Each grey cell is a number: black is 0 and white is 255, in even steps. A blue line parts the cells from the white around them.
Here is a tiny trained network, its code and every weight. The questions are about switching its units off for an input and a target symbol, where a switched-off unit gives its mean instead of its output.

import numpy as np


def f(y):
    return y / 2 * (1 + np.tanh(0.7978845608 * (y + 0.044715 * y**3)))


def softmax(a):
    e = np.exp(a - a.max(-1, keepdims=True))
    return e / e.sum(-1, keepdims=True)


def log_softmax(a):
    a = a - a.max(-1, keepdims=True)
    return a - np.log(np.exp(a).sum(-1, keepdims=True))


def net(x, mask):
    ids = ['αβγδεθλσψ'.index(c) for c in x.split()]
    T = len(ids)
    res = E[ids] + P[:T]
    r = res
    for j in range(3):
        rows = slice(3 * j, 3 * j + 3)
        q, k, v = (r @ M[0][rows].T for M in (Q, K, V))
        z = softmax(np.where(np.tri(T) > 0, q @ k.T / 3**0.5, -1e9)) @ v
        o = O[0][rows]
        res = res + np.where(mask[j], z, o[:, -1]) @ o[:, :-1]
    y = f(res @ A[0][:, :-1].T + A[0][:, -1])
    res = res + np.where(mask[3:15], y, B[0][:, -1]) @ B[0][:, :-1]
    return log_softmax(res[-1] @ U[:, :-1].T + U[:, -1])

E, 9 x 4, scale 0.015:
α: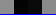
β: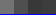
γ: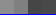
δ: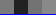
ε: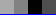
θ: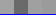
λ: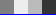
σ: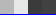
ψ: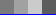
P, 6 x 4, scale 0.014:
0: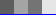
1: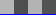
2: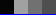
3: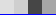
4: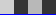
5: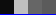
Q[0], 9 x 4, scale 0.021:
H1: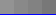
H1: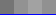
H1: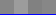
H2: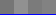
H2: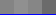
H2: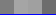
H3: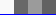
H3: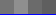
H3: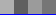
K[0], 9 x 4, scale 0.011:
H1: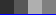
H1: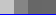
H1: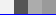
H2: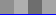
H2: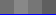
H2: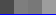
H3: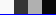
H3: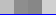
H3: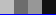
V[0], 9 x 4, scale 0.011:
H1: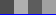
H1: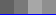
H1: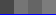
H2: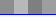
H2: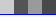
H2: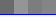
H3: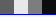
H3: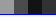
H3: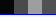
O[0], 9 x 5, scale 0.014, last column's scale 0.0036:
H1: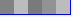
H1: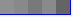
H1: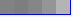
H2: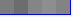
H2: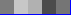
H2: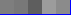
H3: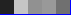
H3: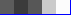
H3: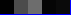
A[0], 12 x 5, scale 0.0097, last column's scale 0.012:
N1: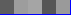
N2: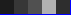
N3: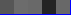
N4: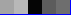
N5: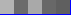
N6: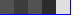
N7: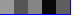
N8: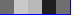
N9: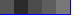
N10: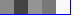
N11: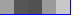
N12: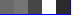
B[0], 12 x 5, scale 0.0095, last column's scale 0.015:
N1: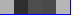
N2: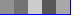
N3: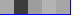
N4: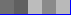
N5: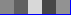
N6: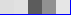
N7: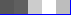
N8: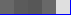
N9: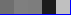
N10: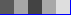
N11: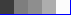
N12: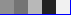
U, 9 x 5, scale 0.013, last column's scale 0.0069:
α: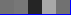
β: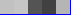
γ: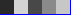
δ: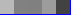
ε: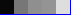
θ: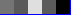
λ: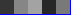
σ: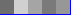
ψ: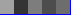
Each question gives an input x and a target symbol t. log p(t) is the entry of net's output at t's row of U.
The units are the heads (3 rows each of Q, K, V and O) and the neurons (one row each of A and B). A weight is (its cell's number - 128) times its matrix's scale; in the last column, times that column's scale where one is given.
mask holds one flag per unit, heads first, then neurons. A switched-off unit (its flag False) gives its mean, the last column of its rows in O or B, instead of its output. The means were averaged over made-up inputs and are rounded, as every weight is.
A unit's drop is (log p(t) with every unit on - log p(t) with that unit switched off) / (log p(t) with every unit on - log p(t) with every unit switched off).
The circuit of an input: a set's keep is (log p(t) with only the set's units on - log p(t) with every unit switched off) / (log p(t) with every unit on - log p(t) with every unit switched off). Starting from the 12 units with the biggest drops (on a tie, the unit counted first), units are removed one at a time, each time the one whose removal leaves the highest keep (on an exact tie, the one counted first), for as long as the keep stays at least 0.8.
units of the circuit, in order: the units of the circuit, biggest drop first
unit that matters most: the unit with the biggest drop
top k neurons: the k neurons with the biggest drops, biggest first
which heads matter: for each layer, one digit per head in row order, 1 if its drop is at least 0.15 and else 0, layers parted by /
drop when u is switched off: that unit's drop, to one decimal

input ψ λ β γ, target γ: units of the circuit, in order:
H3
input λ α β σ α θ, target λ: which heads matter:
001
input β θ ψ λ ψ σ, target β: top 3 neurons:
N6, N9, N2
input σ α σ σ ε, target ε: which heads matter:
011
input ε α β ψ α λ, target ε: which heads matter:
111
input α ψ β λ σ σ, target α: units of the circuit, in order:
H3, N12
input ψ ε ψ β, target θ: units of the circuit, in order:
N12, H3, N2
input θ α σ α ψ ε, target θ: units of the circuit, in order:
H3, N4, N7
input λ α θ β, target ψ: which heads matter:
001
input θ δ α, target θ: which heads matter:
011
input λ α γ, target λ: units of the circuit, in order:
H3, N6
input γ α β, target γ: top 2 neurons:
N12, N1
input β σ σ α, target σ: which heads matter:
011
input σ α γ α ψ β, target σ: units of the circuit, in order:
H3, N10
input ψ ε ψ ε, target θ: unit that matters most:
N12
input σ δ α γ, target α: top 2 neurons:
N6, N12
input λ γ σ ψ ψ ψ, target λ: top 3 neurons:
N6, N1, N10
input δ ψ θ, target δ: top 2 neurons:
N6, N7
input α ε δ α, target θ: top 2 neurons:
N12, N2
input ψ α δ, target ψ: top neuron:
N1
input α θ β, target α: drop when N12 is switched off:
0.2
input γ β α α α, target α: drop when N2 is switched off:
-0.1
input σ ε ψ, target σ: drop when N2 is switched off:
0.0
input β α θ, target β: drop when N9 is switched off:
0.1
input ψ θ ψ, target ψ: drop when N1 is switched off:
0.3
